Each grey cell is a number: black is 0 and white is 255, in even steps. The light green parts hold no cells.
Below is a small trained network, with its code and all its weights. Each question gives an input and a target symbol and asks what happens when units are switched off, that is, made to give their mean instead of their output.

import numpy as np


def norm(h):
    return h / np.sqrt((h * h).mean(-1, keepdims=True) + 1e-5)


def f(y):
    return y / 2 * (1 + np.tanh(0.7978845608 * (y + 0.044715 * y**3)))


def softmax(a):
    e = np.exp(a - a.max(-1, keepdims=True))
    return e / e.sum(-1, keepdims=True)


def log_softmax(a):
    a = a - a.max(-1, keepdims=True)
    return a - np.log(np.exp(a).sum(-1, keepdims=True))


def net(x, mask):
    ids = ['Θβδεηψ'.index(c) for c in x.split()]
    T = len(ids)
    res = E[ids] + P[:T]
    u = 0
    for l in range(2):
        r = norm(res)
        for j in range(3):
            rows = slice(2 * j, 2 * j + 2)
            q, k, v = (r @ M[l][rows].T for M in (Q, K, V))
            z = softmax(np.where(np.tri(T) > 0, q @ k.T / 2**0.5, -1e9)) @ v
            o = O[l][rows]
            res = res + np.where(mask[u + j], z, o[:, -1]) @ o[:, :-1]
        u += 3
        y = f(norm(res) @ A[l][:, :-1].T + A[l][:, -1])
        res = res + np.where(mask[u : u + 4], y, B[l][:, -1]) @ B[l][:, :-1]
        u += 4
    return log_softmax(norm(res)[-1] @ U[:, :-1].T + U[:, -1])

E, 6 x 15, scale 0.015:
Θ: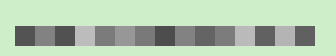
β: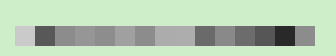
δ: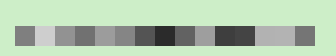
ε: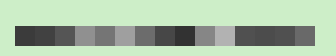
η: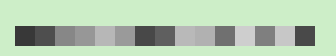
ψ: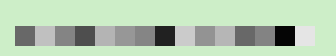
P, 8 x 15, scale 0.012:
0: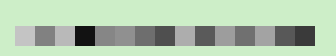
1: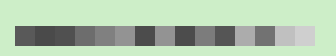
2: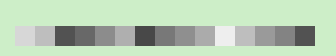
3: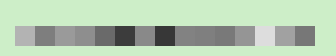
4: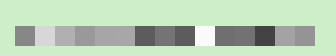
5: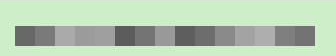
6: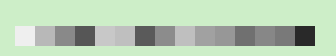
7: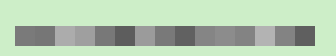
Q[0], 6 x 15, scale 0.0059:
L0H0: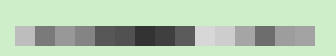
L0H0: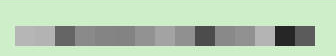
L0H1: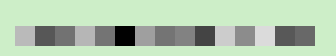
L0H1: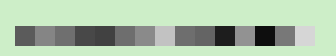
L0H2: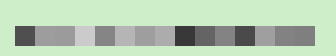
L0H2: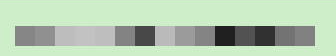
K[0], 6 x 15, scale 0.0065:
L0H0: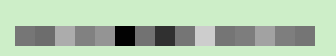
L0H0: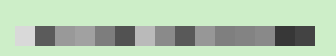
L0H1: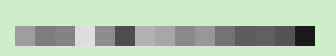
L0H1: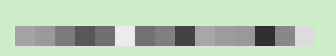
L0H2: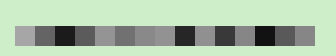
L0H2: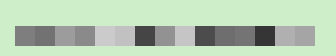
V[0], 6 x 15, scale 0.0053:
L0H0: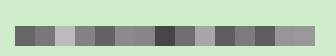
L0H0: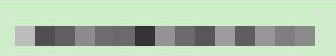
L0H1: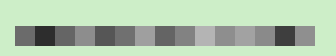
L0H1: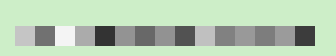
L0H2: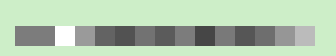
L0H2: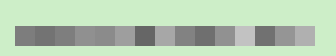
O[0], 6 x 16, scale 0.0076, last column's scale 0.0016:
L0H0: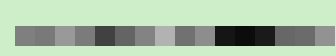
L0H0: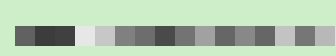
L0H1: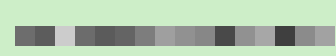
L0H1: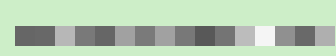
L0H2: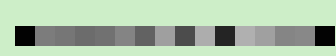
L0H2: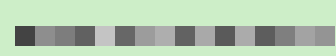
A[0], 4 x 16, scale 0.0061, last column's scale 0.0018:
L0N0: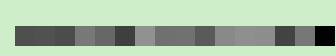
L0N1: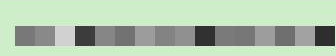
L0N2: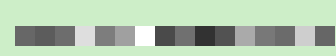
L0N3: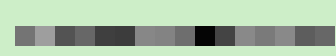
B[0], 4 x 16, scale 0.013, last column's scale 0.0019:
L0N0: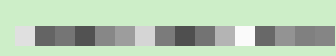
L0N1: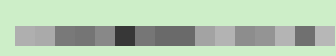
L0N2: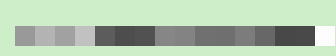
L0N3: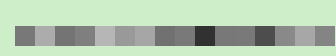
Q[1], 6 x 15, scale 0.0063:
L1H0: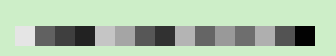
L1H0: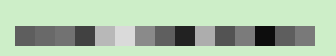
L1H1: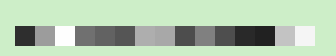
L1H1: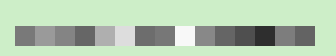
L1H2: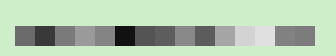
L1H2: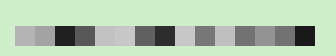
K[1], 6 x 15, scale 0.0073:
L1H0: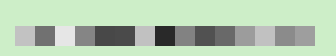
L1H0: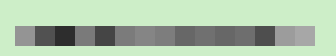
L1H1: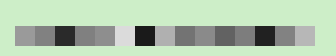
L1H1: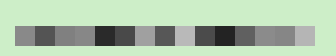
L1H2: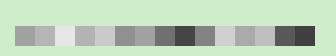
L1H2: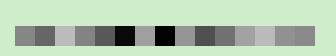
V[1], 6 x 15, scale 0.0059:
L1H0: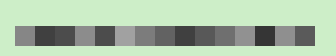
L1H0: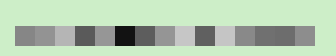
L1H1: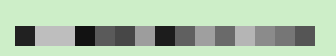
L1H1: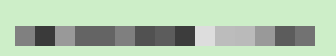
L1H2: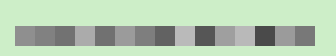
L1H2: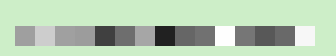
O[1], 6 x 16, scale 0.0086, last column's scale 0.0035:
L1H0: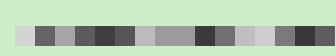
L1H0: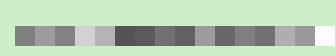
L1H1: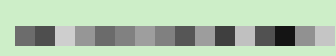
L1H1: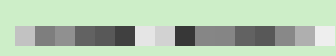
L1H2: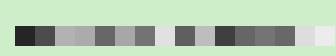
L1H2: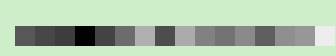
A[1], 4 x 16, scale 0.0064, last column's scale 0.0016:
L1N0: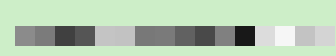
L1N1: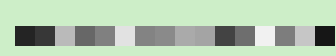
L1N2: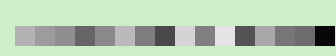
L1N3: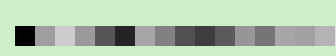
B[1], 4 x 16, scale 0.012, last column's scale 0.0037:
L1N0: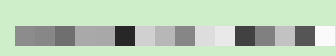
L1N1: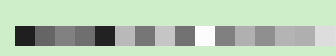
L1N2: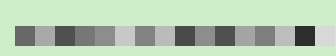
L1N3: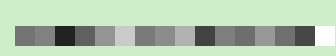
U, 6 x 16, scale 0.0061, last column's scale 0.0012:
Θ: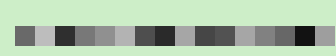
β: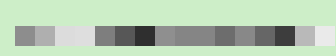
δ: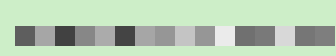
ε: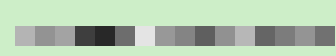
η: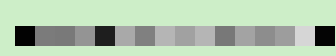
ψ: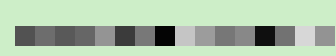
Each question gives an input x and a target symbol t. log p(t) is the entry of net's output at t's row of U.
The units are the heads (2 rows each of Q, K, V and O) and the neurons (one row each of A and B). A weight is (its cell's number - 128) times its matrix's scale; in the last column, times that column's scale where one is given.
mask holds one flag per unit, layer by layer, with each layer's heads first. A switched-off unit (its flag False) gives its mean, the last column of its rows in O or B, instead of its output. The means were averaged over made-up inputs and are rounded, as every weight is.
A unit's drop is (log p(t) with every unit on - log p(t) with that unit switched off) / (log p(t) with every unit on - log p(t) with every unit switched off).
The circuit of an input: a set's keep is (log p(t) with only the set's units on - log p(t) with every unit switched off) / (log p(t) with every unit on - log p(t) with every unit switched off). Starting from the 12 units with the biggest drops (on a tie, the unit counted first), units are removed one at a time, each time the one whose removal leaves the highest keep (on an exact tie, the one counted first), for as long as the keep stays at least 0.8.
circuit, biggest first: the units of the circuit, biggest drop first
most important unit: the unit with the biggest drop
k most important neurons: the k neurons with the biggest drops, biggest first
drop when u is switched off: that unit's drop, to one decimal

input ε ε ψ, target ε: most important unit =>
L1H1
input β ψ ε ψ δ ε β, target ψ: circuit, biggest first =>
L1H2, L1H0
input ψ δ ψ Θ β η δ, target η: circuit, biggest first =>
L1N1, L1H2
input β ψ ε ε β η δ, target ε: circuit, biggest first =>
L1H0, L1H1
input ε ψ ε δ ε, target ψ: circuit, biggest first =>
L0H1, L1H2
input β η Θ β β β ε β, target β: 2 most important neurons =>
L0N2, L1N0
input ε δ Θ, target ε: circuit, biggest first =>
L1H1, L1H0
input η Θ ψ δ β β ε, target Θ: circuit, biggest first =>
L1H2, L1N0
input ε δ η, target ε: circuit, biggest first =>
L1H1, L1H0
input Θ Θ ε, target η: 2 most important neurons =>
L0N3, L1N1
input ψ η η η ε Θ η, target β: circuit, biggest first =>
L1H2, L1H1
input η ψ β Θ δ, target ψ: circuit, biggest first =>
L1H2, L0H1
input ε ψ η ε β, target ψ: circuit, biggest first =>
L0H1, L1H2
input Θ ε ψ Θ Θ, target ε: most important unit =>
L1H0
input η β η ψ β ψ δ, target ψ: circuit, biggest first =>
L1H2, L1H0
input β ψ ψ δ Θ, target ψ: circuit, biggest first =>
L0H1, L1H2
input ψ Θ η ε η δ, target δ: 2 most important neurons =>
L1N0, L0N1
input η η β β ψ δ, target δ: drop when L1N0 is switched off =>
0.2
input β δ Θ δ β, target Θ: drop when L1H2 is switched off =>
0.4
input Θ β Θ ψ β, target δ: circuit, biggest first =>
L1H1
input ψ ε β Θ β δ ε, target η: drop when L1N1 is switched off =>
0.3
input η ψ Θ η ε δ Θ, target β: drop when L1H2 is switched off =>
0.2
